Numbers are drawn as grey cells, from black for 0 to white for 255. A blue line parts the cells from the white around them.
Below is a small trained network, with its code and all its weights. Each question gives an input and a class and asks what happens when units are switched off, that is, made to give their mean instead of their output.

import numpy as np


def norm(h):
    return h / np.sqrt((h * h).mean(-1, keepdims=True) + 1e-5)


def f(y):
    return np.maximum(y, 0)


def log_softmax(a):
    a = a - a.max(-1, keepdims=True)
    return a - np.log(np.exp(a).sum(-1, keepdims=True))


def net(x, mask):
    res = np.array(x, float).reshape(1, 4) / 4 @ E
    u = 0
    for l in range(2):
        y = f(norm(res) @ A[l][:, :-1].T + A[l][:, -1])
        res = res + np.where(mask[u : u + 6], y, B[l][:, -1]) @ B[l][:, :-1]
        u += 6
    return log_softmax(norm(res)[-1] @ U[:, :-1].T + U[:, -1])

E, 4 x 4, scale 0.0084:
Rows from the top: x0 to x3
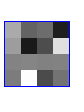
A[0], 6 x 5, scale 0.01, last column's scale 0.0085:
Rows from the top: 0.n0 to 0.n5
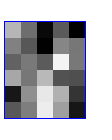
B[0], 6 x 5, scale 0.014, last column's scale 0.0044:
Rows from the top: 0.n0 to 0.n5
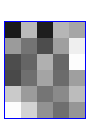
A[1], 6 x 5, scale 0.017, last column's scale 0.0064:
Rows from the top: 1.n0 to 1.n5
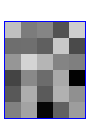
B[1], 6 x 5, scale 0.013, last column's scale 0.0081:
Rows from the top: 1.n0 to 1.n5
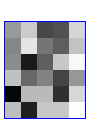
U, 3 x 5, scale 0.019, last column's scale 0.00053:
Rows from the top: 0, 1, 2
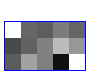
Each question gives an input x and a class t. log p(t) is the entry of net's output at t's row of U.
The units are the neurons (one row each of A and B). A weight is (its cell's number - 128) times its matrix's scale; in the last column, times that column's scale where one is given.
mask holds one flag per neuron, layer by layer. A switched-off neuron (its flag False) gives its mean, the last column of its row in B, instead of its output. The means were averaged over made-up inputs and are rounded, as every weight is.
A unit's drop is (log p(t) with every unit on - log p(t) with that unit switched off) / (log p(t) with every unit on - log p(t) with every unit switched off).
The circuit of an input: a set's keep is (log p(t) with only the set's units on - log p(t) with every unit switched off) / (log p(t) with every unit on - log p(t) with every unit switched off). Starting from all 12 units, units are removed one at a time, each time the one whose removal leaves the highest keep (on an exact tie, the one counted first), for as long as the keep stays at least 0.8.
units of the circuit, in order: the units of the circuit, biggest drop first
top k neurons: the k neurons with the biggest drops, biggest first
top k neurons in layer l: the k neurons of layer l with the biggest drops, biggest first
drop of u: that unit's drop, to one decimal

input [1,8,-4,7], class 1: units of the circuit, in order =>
1.n4
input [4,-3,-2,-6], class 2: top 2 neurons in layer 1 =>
1.n5, 1.n2
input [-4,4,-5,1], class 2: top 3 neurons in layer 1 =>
1.n2, 1.n5, 1.n1
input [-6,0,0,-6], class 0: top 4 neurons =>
0.n5, 0.n4, 1.n4, 0.n0
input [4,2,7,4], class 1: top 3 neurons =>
1.n5, 0.n0, 1.n4
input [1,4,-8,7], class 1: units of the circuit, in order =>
1.n5, 1.n4
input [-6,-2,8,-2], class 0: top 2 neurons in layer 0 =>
0.n4, 0.n5
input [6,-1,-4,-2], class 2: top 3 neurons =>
1.n5, 1.n2, 0.n3
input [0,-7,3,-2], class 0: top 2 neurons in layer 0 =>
0.n2, 0.n0
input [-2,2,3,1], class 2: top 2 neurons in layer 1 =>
1.n2, 1.n5
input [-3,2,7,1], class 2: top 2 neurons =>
1.n2, 1.n5
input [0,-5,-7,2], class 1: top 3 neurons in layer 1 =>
1.n2, 1.n1, 1.n3
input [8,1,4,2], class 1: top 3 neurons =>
0.n0, 1.n5, 1.n4
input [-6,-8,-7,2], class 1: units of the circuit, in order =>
1.n2
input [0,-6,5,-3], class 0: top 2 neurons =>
1.n4, 1.n2
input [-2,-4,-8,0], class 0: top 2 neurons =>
0.n4, 0.n0
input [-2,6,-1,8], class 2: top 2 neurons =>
1.n4, 0.n2
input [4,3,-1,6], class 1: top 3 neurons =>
1.n5, 0.n0, 1.n4
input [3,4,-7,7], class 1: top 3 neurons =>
1.n5, 1.n4, 0.n0
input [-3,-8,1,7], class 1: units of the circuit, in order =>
1.n2
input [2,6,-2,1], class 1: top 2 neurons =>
0.n1, 1.n0
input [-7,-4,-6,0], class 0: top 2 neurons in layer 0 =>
0.n4, 0.n5
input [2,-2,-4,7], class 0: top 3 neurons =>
1.n5, 0.n0, 0.n2
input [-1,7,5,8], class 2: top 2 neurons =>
1.n4, 0.n2
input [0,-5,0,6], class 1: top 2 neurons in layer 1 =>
1.n2, 1.n4
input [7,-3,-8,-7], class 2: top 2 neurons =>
1.n5, 1.n2
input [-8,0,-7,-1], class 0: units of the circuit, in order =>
0.n4
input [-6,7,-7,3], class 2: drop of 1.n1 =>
0.1
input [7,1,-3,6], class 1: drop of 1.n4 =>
0.2
